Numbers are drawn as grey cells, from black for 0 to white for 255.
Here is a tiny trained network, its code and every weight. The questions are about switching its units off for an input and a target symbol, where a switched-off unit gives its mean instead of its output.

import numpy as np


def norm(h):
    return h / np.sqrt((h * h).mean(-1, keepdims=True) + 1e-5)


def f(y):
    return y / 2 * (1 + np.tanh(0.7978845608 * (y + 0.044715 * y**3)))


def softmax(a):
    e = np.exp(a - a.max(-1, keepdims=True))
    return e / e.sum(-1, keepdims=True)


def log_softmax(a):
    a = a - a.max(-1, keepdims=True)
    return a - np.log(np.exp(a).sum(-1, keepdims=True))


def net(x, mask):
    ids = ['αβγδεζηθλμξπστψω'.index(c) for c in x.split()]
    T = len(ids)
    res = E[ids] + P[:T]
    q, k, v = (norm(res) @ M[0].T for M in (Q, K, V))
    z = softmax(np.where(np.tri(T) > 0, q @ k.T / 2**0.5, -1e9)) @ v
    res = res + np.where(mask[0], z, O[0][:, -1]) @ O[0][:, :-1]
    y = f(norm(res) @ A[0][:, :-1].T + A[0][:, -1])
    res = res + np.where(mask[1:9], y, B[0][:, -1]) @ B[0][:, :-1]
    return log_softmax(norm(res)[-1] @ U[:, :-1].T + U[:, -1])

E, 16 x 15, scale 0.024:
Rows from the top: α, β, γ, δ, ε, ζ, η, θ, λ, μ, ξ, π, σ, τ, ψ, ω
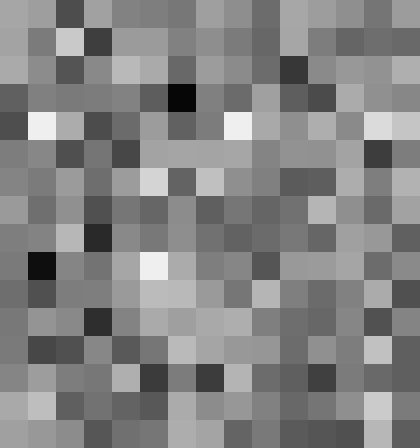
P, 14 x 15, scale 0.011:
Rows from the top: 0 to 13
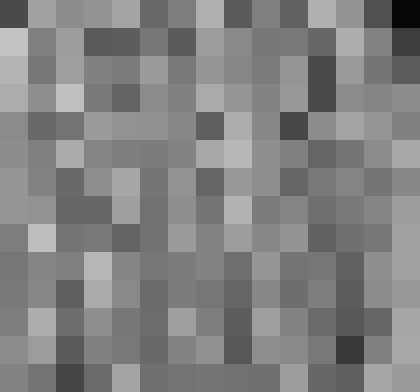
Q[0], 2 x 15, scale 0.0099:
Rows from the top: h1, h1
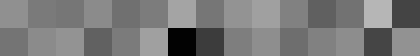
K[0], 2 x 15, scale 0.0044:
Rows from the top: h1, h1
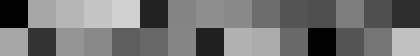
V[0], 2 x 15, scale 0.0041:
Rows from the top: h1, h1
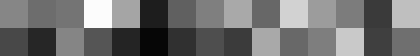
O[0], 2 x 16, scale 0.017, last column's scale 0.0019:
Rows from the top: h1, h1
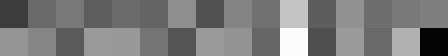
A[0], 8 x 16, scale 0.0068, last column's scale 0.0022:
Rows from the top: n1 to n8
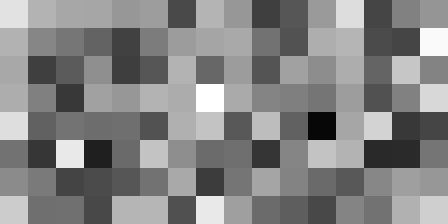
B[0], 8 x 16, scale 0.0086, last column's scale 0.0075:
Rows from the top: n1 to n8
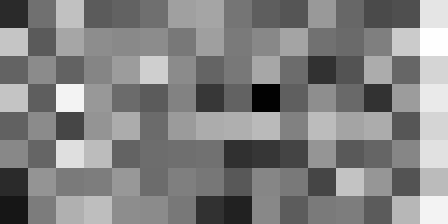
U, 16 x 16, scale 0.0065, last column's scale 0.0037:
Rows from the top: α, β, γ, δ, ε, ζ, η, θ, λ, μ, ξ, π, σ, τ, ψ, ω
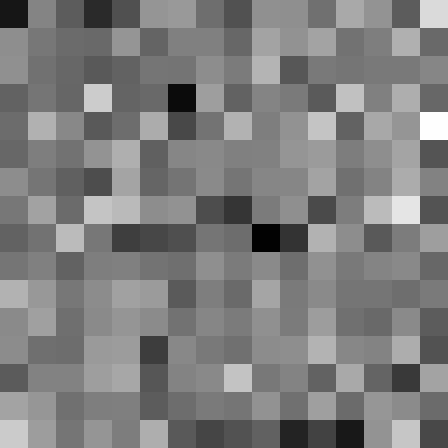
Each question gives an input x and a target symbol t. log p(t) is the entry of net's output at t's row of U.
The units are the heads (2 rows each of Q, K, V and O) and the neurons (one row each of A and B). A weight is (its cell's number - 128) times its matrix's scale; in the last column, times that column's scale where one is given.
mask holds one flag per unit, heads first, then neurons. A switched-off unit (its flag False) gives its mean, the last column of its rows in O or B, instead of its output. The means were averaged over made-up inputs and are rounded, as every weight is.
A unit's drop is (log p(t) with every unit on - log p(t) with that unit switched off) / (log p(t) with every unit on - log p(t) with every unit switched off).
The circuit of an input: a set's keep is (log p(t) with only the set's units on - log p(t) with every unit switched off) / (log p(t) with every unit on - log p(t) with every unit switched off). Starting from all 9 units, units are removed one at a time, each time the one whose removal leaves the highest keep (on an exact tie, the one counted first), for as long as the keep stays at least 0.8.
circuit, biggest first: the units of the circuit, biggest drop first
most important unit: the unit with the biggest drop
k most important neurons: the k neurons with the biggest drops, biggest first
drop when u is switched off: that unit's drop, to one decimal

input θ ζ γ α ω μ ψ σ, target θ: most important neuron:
[n3]
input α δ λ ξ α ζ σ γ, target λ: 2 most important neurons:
[n1 n3]
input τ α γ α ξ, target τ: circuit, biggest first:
[h1 n2 n5 n8]
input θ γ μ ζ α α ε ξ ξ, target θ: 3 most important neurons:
[n1 n8 n6]
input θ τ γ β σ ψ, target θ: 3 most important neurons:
[n8 n3 n6]
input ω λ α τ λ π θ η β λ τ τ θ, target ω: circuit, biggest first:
[n3 n1]
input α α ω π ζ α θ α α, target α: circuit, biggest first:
[h1 n4]
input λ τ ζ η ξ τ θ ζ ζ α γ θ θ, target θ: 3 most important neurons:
[n1 n3 n7]
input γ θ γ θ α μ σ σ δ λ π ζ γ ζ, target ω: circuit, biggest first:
[n1 n3]
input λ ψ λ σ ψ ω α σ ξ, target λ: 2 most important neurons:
[n4 n3]
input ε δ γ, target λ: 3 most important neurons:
[n1 n4 n3]
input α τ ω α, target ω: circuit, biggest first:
[h1 n3 n5 n1]
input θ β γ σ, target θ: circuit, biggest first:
[h1 n3]
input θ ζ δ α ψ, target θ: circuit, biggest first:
[h1]
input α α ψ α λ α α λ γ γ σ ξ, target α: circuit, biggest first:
[h1 n4]
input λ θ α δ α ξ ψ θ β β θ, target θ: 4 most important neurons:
[n3 n1 n4 n7]
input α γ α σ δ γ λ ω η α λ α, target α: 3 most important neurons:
[n7 n4 n6]
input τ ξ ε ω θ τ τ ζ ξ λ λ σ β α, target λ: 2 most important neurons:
[n4 n1]
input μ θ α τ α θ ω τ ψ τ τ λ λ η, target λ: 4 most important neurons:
[n4 n1 n3 n2]
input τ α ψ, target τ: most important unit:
n5
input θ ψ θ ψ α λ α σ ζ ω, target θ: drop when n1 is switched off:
0.2
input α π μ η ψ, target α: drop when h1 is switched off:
0.8
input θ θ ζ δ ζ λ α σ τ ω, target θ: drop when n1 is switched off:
0.2
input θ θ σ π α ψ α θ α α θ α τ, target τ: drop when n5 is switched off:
-0.1
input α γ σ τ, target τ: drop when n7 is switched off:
0.0
